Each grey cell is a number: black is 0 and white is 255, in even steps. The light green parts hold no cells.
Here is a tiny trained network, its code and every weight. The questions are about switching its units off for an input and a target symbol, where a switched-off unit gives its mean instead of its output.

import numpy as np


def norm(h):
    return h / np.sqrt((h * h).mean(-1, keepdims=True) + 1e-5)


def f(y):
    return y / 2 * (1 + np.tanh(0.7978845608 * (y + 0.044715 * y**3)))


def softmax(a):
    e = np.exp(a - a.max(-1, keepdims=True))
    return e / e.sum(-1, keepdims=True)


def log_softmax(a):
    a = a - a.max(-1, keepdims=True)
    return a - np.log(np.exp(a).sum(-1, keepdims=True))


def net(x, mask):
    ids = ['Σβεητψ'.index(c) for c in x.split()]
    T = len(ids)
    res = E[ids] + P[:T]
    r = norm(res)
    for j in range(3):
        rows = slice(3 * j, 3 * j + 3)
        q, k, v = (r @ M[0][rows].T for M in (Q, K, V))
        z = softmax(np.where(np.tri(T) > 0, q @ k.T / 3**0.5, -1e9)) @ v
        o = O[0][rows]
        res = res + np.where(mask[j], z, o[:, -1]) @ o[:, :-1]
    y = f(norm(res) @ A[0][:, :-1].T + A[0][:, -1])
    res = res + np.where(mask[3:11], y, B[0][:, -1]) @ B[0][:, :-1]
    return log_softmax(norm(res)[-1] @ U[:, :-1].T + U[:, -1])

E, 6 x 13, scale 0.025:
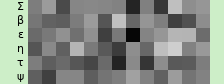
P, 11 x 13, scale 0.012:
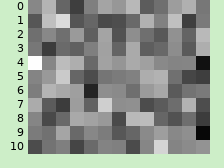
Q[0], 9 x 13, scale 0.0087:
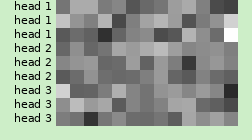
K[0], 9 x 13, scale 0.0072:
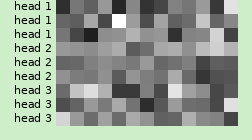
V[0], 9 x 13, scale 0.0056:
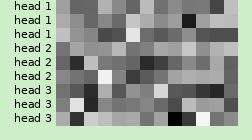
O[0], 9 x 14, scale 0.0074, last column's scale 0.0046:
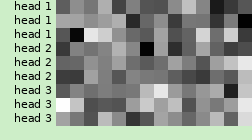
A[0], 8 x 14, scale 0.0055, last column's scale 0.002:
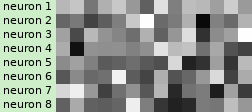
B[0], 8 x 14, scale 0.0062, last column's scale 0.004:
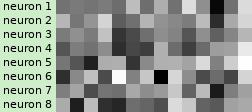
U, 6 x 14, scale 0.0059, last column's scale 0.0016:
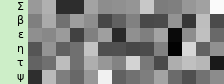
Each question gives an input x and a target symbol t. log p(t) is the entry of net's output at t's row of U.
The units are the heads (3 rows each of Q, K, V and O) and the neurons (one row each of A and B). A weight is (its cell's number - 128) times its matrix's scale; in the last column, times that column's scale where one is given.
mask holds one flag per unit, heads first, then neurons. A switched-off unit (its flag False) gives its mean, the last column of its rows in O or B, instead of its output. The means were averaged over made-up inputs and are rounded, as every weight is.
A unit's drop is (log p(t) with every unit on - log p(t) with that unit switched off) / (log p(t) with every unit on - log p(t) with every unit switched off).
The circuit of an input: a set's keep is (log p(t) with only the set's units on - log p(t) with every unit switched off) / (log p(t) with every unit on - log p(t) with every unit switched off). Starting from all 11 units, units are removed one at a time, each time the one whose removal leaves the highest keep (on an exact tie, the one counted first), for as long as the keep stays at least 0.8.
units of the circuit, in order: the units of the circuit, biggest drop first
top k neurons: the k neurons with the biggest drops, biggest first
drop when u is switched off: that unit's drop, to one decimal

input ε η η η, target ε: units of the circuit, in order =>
(head 3; neuron 8; head 2; head 1)
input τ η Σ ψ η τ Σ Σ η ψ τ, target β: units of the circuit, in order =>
(head 1)
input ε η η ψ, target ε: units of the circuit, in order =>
(head 3; neuron 8; neuron 5)
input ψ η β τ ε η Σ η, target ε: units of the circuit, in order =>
(head 3; neuron 8; neuron 5)
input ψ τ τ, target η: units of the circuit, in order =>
(head 3; neuron 6)
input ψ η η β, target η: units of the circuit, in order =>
(head 3; head 2)
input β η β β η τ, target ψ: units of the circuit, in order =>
(head 3; head 1)
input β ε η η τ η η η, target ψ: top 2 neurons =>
(neuron 6; neuron 5)
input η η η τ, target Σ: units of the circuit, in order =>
(head 3; head 2; neuron 7)
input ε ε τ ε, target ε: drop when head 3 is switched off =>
0.9
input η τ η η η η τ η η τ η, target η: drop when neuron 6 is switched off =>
0.2
